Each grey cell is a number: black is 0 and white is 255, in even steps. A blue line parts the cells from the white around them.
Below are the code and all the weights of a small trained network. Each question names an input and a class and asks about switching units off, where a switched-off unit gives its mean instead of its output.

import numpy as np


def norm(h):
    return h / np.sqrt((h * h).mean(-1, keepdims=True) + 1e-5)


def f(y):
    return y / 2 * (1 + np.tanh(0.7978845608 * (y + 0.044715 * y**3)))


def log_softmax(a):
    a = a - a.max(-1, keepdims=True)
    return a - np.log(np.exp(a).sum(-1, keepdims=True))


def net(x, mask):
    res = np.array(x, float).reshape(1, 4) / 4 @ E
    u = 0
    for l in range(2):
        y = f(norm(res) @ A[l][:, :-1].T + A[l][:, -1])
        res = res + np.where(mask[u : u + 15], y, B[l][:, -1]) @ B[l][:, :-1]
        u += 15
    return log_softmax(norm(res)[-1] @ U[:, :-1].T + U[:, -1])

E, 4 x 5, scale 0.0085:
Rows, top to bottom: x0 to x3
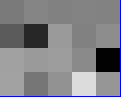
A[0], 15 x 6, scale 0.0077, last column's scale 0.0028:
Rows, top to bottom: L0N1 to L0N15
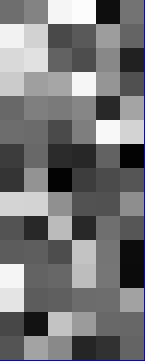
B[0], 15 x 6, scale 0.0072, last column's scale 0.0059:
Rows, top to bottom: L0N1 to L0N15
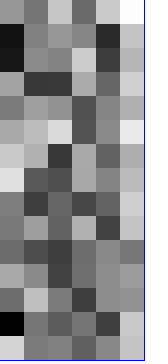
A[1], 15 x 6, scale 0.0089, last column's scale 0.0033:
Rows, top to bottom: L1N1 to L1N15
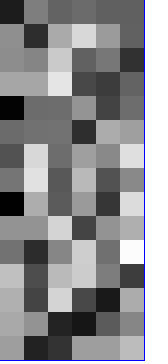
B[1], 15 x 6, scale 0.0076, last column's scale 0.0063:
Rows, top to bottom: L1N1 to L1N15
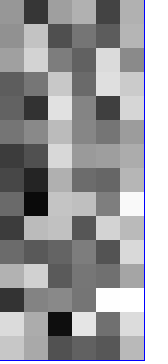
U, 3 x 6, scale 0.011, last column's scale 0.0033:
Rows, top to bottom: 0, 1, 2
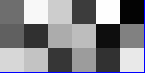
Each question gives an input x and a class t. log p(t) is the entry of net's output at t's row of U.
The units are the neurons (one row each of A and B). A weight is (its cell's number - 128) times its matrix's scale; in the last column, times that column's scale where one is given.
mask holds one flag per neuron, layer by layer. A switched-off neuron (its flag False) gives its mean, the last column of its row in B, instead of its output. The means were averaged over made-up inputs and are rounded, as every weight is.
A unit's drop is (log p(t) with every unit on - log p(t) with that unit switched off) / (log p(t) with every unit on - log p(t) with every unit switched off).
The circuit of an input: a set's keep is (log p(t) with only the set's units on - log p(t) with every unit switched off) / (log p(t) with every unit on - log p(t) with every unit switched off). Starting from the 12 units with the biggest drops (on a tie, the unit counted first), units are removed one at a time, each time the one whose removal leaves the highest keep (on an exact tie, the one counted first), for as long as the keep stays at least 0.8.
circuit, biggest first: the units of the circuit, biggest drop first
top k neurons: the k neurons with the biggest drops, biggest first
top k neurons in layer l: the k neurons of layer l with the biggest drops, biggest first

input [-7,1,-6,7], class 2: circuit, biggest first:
[L1N2; L1N15]
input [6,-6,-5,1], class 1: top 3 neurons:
[L0N2; L0N1; L0N3]
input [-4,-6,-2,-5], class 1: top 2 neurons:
[L0N3; L0N2]
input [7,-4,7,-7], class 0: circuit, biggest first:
[L1N13; L1N4]
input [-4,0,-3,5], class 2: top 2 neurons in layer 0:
[L0N4; L0N1]
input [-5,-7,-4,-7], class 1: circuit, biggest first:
[L0N3; L1N9]
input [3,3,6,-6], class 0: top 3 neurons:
[L1N13; L0N4; L1N4]
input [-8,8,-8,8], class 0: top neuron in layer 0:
[L0N6]
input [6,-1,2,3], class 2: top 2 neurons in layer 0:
[L0N4; L0N6]
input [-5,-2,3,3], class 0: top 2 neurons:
[L0N1; L0N8]
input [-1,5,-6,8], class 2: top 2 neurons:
[L0N1; L1N13]
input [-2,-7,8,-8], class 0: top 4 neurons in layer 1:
[L1N4; L1N13; L1N11; L1N15]
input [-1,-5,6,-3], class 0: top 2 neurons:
[L0N14; L0N15]
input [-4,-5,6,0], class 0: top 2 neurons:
[L0N14; L0N1]
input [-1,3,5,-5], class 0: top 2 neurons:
[L1N13; L0N4]
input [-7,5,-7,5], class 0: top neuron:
[L0N6]
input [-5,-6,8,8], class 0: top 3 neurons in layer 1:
[L1N13; L1N4; L1N14]
